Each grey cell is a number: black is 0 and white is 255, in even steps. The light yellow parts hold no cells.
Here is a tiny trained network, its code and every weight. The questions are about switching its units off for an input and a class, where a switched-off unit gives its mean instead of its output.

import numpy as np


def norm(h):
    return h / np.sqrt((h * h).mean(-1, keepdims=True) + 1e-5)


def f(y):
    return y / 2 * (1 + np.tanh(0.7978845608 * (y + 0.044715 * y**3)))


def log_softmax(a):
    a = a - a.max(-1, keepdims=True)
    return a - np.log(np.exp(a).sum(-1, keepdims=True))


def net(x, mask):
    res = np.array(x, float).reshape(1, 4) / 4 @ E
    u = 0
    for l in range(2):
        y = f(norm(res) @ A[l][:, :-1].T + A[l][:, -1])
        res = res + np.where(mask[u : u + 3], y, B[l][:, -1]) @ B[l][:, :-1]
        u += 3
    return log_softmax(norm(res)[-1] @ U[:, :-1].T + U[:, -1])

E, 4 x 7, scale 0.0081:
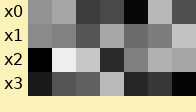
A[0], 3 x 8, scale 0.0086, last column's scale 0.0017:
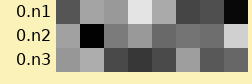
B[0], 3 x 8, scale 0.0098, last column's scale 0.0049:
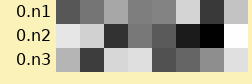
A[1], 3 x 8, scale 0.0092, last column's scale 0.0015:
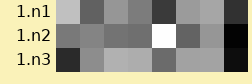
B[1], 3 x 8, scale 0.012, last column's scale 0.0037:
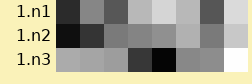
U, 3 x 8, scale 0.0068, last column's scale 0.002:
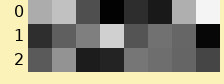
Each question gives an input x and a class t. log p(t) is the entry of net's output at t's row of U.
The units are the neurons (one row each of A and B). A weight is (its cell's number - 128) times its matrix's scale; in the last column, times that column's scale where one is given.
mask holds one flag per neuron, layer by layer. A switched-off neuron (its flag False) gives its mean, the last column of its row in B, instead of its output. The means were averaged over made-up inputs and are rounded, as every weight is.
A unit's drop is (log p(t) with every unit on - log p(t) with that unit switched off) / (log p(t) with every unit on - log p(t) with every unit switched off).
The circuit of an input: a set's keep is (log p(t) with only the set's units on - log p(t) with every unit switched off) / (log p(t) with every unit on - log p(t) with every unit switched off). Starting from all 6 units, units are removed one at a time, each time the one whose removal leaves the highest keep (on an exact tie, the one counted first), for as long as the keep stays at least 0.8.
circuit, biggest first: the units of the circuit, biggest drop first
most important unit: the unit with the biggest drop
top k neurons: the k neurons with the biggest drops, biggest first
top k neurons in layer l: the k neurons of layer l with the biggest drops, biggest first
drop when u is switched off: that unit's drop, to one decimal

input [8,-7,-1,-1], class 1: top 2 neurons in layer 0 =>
(0.n3 0.n2)
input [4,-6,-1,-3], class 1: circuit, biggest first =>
(0.n3 1.n1)
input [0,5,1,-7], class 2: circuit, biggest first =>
(0.n3 1.n3)
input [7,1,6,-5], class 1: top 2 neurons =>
(0.n3 1.n1)
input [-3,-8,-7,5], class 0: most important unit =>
0.n2
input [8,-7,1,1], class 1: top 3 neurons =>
(0.n3 1.n1 0.n2)
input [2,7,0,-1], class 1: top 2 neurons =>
(1.n1 0.n2)
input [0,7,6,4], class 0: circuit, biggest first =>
(1.n3 1.n1)
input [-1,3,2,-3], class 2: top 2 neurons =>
(1.n2 0.n3)
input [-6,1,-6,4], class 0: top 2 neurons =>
(0.n2 1.n1)
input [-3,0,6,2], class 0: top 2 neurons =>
(1.n3 1.n1)
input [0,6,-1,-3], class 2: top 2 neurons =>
(0.n3 0.n2)
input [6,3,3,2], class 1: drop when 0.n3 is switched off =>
0.9
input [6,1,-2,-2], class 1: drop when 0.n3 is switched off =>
0.3
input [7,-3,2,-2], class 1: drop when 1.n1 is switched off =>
0.2
